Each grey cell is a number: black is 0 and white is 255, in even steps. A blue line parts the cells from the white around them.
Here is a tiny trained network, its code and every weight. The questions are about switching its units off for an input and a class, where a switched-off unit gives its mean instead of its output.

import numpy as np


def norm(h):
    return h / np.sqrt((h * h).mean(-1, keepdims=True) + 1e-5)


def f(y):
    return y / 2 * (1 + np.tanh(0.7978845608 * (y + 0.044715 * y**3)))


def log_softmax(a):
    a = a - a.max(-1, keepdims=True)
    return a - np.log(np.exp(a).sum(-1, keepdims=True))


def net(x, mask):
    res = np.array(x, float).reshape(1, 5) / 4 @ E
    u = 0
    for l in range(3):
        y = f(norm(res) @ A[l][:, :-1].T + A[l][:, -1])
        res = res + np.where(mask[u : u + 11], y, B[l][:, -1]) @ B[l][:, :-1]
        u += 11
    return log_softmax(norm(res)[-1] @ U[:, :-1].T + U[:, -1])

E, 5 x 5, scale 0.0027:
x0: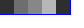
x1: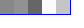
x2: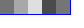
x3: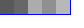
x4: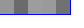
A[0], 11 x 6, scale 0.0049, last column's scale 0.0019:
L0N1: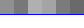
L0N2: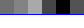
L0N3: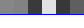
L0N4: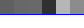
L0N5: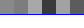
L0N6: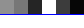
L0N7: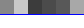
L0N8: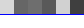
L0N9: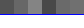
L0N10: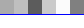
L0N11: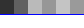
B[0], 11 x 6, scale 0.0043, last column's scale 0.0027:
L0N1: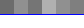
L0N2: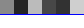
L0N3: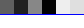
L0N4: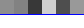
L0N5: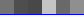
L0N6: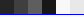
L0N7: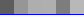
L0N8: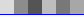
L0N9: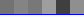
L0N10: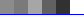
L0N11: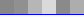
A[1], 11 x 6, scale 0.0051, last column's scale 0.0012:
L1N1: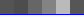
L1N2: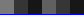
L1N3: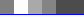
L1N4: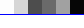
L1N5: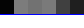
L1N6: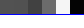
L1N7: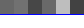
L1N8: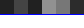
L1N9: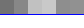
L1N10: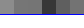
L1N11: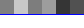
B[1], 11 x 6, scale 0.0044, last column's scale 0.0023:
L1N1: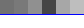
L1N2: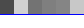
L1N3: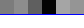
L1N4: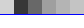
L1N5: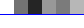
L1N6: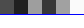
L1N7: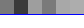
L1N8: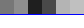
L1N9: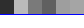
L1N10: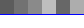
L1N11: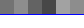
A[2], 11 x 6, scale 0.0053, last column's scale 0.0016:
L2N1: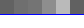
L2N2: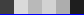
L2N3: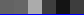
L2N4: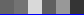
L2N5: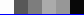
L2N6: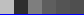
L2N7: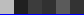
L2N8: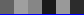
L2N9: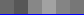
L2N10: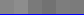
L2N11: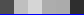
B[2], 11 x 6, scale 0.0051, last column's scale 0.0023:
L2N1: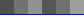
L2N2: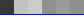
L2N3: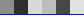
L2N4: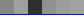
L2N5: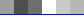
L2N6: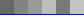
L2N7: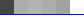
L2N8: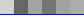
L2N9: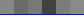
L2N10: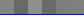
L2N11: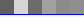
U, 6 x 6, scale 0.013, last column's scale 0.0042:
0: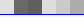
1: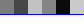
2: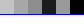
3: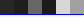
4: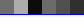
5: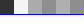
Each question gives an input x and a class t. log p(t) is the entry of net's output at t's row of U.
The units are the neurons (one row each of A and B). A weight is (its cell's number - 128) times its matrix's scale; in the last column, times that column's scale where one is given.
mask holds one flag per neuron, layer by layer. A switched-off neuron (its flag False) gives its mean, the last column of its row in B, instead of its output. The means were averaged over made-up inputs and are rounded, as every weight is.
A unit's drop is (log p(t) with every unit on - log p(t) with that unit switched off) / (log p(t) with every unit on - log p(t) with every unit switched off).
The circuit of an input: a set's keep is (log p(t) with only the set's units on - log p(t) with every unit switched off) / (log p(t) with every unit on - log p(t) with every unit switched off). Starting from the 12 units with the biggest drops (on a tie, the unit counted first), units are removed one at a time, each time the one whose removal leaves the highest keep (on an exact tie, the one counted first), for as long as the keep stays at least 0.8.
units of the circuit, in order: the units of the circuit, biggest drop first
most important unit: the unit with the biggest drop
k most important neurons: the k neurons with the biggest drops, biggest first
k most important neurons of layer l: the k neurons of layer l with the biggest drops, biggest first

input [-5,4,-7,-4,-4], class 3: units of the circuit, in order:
[L1N6]
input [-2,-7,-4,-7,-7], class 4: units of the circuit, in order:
[L1N6; L0N3]
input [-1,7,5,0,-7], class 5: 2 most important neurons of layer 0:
[L0N11; L0N2]
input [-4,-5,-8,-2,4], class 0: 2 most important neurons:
[L0N8; L0N6]
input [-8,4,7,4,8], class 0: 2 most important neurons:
[L0N8; L1N4]
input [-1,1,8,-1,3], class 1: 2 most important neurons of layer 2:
[L2N3; L2N7]
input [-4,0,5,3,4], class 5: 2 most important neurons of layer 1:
[L1N9; L1N5]
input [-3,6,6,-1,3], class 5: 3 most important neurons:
[L1N9; L1N5; L0N11]
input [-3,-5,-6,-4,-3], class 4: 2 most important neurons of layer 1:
[L1N2; L1N5]
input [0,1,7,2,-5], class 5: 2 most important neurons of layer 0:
[L0N11; L0N10]
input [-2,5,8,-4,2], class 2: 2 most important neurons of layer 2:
[L2N7; L2N8]
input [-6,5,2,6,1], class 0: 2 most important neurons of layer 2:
[L2N5; L2N7]
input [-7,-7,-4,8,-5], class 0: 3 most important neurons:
[L0N8; L0N6; L0N3]
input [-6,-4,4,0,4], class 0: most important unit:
L0N10
